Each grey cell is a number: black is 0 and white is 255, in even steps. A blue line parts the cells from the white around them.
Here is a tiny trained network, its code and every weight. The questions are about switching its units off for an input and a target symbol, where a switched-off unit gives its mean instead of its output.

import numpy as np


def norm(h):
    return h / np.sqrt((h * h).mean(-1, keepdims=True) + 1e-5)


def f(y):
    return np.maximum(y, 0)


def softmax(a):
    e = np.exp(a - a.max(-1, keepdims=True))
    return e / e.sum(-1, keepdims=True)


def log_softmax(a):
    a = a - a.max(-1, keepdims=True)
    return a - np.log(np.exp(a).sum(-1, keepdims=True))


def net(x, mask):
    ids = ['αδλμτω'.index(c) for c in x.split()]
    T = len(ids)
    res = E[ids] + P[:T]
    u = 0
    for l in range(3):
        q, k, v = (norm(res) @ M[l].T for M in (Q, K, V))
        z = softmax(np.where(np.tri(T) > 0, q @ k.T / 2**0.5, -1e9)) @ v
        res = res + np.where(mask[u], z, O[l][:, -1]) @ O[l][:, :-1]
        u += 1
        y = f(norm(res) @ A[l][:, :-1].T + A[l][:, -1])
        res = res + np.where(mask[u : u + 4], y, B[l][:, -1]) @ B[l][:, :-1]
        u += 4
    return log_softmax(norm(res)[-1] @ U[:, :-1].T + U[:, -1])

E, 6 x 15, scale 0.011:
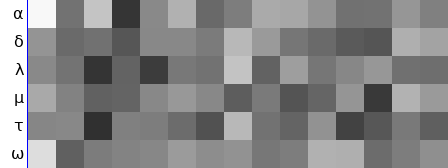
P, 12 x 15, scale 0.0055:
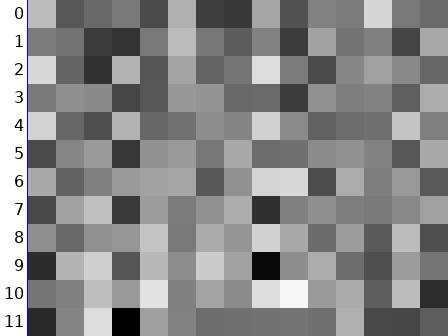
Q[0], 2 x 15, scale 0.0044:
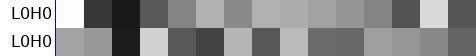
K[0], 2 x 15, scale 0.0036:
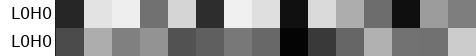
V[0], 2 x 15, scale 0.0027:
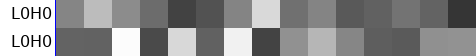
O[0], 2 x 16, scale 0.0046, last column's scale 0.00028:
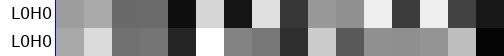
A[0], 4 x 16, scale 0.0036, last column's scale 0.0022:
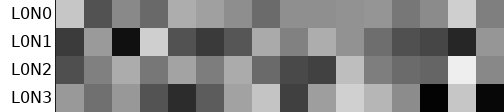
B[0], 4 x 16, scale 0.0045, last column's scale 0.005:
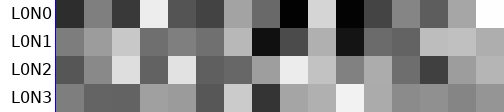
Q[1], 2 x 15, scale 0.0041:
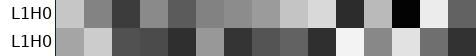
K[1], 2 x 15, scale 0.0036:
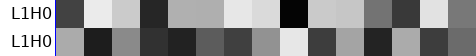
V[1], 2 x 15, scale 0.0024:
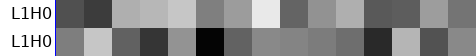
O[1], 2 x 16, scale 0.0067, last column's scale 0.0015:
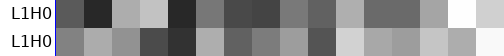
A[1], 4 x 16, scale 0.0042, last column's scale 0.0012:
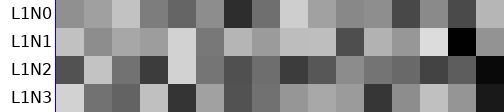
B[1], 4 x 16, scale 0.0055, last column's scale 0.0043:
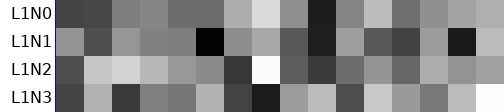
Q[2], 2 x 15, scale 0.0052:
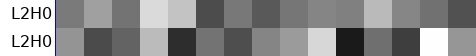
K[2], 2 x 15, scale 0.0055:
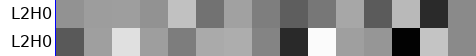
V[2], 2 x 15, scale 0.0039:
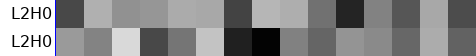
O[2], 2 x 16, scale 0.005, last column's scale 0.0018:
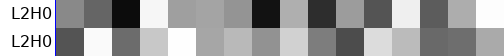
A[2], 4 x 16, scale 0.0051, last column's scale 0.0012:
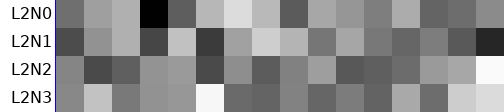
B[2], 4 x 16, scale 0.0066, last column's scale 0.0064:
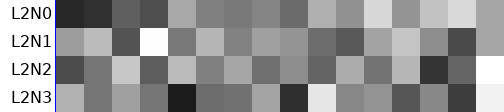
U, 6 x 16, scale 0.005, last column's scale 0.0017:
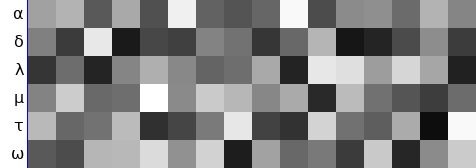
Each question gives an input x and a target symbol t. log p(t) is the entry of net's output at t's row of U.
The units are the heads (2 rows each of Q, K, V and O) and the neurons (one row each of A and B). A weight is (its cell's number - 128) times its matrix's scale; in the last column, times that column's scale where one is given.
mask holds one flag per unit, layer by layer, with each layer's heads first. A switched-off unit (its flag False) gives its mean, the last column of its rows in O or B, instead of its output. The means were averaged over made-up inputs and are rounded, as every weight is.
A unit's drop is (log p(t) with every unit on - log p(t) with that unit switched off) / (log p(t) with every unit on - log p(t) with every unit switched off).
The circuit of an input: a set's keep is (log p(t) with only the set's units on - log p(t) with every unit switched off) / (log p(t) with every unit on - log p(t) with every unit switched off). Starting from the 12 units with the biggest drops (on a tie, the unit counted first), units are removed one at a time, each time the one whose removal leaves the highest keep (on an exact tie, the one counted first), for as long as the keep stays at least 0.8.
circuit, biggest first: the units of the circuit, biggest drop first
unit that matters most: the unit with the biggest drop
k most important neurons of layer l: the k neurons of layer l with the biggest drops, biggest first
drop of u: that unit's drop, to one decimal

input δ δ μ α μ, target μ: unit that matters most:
L2H0
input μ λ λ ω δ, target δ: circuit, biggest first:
L2H0, L2N2
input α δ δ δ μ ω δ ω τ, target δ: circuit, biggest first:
L2H0, L0N1
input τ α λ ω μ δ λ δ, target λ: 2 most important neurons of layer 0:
L0N1, L0N0
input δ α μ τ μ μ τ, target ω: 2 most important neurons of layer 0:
L0N1, L0N2
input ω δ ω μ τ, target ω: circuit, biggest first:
L0N1, L2N2
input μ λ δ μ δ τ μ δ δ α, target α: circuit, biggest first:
L0H0, L2N2
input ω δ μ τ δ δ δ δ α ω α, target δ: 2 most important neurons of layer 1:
L1N1, L1N3
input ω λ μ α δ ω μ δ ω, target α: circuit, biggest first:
L0H0, L1N3
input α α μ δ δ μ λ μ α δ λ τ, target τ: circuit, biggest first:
L1N3, L2N1
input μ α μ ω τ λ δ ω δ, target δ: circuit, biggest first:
L2H0, L1H0
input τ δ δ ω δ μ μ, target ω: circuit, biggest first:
L0H0, L2N2
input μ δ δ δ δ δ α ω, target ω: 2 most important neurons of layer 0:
L0N3, L0N2
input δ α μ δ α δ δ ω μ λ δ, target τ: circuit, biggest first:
L1N1
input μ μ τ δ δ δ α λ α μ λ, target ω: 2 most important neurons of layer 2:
L2N3, L2N2
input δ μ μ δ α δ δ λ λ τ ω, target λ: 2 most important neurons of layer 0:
L0N0, L0N2
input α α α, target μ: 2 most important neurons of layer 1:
L1N1, L1N3
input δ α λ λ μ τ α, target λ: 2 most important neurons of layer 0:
L0N1, L0N0
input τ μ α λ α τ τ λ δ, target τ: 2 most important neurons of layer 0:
L0N1, L0N3
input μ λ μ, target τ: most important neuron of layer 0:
L0N1
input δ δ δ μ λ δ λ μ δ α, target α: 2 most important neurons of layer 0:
L0N2, L0N0
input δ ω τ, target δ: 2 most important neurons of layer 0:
L0N1, L0N0
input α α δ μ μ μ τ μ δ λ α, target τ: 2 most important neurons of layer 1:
L1N1, L1N0
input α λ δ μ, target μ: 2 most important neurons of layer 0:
L0N2, L0N0
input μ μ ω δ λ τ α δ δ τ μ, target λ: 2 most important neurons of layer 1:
L1N0, L1N1
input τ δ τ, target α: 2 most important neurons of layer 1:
L1N3, L1N1
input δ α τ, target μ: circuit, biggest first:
L2H0
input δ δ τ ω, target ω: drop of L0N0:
0.3
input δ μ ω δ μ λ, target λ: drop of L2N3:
0.2
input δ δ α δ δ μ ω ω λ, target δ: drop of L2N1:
0.0
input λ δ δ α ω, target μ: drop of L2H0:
0.8
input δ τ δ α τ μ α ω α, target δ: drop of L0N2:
0.1
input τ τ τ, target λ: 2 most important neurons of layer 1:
L1N0, L1N3
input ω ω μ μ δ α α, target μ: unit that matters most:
L0H0
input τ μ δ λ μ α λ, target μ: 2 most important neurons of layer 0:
L0N1, L0N2
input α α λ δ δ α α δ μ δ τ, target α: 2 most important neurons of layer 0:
L0N2, L0N1
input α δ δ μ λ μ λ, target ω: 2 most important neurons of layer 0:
L0N1, L0N2
